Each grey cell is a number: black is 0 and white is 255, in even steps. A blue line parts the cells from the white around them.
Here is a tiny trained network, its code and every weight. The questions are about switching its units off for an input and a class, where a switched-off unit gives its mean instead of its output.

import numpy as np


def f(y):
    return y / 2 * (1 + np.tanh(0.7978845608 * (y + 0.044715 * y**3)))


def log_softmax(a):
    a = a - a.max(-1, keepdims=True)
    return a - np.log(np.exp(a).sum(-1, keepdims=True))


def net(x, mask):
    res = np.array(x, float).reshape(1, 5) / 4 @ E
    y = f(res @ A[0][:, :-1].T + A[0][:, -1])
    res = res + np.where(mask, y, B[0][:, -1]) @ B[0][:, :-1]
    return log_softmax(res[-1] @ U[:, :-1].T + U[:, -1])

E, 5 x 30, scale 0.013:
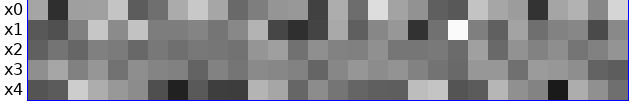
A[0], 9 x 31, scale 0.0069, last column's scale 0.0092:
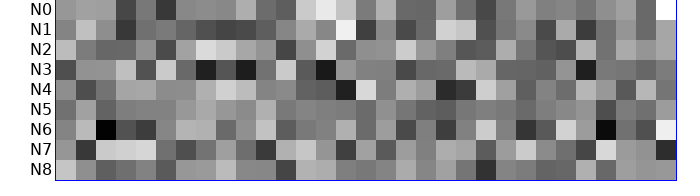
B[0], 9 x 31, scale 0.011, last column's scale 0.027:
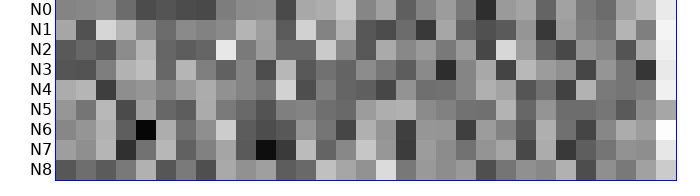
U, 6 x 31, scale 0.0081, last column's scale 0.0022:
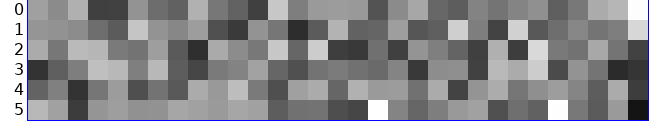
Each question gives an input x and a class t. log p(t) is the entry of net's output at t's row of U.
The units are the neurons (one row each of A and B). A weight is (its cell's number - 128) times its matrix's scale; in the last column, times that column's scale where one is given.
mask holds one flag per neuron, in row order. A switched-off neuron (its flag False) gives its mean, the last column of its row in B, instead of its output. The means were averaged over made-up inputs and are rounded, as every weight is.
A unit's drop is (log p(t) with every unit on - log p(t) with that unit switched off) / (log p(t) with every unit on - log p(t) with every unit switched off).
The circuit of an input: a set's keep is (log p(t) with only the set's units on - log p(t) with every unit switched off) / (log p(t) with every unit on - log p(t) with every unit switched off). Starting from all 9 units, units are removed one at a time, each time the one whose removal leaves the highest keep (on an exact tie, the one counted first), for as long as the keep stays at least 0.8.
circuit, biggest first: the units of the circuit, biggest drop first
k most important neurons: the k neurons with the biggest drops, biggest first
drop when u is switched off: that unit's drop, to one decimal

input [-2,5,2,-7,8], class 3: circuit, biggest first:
[N3]
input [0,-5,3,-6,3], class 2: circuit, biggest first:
[N6, N1]
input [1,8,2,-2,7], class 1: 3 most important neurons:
[N7, N1, N8]
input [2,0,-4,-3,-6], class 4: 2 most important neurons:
[N2, N8]
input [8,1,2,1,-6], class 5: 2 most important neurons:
[N4, N0]
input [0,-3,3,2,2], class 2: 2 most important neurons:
[N6, N7]
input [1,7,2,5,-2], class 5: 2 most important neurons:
[N7, N4]
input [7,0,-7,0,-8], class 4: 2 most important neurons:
[N2, N8]
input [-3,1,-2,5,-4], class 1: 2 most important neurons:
[N0, N1]
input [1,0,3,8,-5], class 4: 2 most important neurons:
[N7, N2]
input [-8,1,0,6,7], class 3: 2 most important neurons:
[N3, N0]
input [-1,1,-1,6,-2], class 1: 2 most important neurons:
[N0, N1]
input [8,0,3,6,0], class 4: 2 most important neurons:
[N6, N2]
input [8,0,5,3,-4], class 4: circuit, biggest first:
[N2]
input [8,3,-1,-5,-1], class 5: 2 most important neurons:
[N4, N6]
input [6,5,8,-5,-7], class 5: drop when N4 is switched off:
0.5
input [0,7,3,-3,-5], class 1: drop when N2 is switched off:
0.1
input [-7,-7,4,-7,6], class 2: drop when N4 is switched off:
0.0
